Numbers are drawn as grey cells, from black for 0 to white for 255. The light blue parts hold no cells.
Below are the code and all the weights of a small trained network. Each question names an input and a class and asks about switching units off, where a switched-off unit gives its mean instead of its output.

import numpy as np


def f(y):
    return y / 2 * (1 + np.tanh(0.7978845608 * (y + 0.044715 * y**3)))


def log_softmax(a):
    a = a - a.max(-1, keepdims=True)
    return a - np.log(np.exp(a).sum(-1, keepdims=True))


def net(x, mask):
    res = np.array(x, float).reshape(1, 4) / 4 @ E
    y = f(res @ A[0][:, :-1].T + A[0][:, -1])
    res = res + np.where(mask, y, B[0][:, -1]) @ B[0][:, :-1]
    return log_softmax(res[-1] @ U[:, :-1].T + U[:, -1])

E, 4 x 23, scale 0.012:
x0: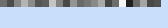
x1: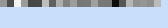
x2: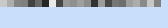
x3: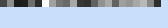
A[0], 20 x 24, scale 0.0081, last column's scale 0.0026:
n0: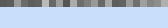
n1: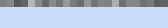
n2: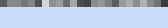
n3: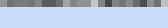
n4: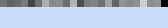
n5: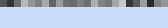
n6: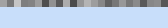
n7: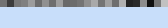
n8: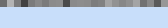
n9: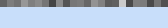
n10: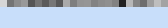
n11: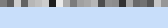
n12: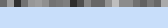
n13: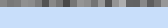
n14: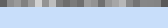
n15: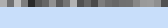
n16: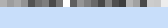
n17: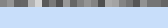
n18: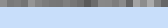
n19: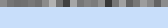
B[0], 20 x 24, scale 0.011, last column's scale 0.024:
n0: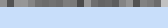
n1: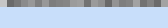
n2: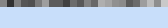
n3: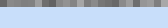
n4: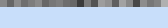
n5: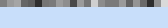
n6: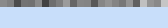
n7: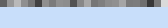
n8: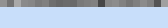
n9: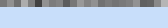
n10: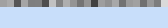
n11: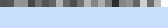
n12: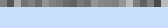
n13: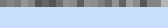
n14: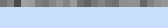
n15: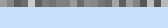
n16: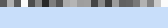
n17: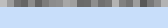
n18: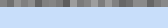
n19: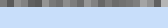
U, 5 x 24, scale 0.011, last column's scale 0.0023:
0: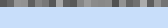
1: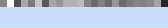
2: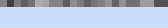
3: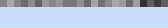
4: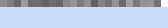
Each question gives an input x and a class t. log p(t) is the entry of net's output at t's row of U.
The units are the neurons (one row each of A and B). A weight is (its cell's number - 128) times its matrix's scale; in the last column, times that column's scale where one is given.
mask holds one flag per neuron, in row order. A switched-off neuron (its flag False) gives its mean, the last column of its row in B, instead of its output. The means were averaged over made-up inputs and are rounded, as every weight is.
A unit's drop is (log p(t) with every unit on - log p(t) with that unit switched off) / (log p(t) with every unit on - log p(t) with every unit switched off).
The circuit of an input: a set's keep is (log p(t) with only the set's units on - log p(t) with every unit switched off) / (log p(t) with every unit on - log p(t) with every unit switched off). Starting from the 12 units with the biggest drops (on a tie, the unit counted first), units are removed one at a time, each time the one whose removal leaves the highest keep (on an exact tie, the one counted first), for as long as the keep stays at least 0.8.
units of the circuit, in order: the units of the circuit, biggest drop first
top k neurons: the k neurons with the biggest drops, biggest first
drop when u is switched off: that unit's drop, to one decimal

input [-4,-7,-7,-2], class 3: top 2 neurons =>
n17, n16
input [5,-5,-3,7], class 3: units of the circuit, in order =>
n11, n16
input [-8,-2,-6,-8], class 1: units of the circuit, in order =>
n16
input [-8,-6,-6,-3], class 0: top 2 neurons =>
n11, n12
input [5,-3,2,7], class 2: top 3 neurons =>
n11, n16, n2
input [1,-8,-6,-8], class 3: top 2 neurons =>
n17, n16
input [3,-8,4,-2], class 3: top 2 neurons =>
n16, n11
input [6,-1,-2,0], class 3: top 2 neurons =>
n11, n16
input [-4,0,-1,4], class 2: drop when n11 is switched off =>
0.2
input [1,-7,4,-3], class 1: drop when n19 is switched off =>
0.1
